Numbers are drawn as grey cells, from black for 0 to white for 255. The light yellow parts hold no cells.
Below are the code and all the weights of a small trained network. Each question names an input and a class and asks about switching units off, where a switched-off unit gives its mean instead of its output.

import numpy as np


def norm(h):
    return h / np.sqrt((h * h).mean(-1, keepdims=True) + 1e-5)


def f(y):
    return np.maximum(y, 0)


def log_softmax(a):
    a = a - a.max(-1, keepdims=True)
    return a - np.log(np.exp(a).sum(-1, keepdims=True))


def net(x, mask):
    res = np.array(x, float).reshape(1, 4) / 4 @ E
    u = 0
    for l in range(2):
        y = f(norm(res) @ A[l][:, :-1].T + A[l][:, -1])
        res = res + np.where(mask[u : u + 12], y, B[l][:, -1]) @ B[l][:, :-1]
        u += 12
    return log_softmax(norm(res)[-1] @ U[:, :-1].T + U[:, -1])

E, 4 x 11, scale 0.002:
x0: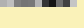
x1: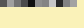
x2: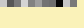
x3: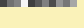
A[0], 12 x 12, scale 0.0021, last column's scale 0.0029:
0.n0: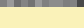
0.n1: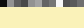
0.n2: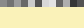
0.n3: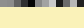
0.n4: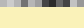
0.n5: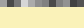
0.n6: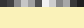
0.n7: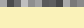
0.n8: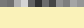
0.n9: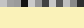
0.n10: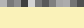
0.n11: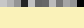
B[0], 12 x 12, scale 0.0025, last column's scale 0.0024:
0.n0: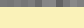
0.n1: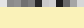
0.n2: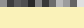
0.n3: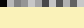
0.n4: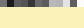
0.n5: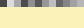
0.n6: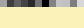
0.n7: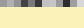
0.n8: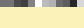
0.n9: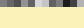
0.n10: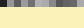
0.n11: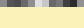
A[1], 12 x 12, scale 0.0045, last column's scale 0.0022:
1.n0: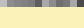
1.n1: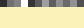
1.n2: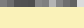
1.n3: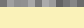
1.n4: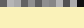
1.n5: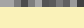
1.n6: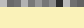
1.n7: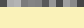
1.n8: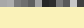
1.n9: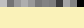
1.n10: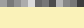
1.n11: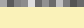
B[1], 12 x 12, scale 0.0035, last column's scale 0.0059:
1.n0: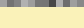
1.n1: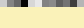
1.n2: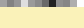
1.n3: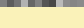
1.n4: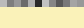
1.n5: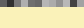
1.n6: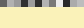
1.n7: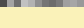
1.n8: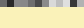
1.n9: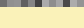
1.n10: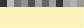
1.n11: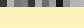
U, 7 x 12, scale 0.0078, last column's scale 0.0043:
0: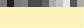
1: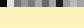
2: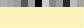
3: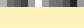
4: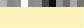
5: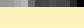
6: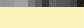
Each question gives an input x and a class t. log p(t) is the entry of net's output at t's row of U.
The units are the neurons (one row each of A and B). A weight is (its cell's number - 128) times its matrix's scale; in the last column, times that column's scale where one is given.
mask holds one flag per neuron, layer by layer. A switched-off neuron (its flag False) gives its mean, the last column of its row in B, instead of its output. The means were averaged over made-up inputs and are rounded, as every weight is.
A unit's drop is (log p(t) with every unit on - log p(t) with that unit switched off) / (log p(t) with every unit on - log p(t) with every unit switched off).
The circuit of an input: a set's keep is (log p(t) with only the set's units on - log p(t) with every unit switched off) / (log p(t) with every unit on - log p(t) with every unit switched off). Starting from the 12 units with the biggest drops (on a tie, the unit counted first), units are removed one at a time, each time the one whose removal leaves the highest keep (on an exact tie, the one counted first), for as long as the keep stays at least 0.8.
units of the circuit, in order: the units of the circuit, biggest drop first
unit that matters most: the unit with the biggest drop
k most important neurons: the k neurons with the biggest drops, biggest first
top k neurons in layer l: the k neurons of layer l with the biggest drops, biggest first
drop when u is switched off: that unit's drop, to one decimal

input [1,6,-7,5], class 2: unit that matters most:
1.n4
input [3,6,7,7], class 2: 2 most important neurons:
[1.n6; 1.n11]
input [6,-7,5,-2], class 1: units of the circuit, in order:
[1.n10; 1.n11]
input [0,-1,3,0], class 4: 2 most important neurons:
[0.n7; 1.n3]
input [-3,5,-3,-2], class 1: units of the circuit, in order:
[0.n3; 1.n8]
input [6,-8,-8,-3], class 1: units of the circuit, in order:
[1.n11; 1.n10]
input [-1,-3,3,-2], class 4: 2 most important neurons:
[0.n7; 0.n5]
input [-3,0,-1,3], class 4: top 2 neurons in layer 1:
[1.n2; 1.n8]
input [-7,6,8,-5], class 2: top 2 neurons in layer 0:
[0.n4; 0.n8]
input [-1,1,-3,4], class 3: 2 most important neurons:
[1.n1; 0.n7]
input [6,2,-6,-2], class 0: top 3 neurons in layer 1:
[1.n8; 1.n5; 1.n6]
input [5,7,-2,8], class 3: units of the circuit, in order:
[1.n1; 1.n11]
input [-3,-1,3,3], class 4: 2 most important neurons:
[1.n2; 1.n8]
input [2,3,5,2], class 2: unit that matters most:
1.n6
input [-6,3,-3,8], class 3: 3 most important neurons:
[1.n1; 0.n4; 1.n8]
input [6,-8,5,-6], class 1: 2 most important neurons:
[1.n11; 1.n10]
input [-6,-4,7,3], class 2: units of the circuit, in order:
[1.n6; 1.n9]
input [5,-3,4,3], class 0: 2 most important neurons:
[1.n8; 0.n1]
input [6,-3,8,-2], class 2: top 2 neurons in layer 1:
[1.n6; 1.n9]
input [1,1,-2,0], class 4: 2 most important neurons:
[1.n6; 0.n7]
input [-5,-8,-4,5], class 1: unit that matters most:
1.n11
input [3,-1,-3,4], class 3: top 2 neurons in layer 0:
[0.n6; 0.n7]
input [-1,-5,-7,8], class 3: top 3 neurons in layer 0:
[0.n7; 0.n8; 0.n5]
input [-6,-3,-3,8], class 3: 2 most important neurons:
[1.n1; 0.n4]
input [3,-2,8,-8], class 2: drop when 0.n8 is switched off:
0.1
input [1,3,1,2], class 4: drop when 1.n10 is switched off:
0.2
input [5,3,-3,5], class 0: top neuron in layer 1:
[1.n8]
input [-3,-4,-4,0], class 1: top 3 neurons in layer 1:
[1.n11; 1.n6; 1.n8]
